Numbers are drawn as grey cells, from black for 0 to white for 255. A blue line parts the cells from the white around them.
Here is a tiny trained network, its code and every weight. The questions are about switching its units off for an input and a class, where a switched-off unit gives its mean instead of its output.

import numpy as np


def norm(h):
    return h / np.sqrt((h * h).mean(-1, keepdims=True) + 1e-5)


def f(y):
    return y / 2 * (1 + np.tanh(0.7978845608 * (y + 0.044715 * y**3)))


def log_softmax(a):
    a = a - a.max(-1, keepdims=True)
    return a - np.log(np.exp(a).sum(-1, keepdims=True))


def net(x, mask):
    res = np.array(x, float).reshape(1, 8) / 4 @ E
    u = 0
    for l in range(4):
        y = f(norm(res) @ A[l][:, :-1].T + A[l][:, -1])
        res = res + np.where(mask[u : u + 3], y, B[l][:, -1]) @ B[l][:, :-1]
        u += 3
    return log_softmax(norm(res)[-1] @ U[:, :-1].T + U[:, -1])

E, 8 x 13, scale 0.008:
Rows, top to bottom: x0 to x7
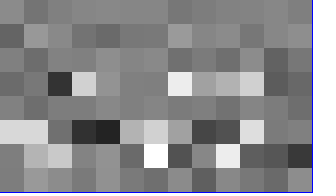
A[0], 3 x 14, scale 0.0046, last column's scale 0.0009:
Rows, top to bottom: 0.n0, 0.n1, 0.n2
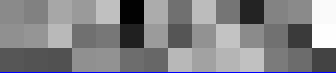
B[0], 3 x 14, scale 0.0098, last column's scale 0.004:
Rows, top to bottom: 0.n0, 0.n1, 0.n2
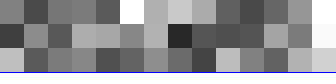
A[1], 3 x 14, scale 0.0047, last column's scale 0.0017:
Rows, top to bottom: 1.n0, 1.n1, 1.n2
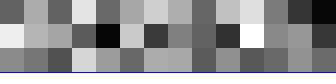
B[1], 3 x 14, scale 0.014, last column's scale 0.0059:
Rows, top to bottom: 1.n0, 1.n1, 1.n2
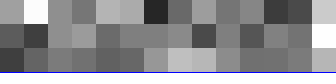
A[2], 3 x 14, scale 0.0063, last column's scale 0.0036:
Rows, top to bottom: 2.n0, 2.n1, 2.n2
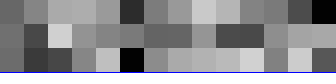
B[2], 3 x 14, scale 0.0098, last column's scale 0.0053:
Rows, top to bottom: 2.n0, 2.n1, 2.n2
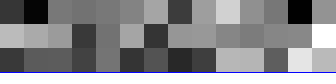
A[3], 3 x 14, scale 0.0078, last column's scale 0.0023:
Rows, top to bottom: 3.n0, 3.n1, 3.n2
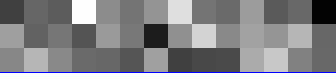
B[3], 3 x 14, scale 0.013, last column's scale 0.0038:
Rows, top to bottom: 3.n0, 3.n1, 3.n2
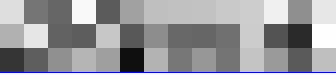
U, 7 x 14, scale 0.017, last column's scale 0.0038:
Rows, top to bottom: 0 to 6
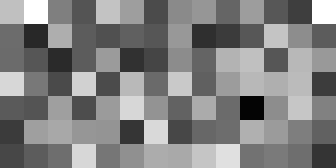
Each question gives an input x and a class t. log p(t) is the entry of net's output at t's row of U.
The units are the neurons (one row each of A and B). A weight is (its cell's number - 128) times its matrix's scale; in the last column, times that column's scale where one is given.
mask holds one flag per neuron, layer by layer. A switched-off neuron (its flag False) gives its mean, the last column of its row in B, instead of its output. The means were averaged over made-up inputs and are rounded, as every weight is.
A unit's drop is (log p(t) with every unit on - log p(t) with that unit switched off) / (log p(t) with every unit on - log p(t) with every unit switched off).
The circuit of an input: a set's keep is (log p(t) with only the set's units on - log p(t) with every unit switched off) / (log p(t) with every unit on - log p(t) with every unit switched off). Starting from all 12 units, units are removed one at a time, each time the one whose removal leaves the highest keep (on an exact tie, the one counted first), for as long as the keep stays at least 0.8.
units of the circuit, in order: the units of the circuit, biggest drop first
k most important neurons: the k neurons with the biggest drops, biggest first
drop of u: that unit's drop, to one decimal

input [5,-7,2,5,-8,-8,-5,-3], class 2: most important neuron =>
(2.n2)
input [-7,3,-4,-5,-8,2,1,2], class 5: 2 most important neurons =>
(3.n2; 0.n0)
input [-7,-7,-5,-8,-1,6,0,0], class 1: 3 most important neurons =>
(1.n1; 0.n1; 3.n1)
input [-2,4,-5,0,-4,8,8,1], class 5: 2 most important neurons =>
(3.n2; 2.n1)
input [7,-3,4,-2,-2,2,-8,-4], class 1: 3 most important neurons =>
(1.n1; 1.n0; 3.n0)
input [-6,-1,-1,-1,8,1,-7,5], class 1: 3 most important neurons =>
(1.n1; 1.n0; 3.n0)
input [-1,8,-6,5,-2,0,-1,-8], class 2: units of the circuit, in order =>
(0.n0; 2.n2)
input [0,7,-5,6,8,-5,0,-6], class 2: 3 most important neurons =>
(2.n2; 0.n2; 1.n1)
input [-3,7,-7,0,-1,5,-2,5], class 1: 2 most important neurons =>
(1.n1; 1.n2)
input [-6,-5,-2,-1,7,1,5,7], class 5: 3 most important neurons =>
(0.n1; 1.n1; 2.n1)
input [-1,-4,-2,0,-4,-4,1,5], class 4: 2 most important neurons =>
(0.n0; 2.n1)
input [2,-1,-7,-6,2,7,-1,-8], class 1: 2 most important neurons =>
(1.n1; 0.n1)
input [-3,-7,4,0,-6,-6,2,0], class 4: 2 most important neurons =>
(2.n1; 0.n0)
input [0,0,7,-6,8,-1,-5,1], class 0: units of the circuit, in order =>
(2.n1)
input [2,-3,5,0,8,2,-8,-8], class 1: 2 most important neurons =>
(1.n1; 1.n0)
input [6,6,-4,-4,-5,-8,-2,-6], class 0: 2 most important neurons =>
(3.n1; 2.n1)
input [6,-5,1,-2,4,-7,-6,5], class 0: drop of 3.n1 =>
0.3
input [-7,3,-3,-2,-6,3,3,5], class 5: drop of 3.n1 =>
0.0
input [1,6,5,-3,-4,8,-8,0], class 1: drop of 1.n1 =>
0.1
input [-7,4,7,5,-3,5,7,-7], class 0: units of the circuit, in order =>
(1.n0)
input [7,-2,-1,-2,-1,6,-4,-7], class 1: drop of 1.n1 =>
0.4
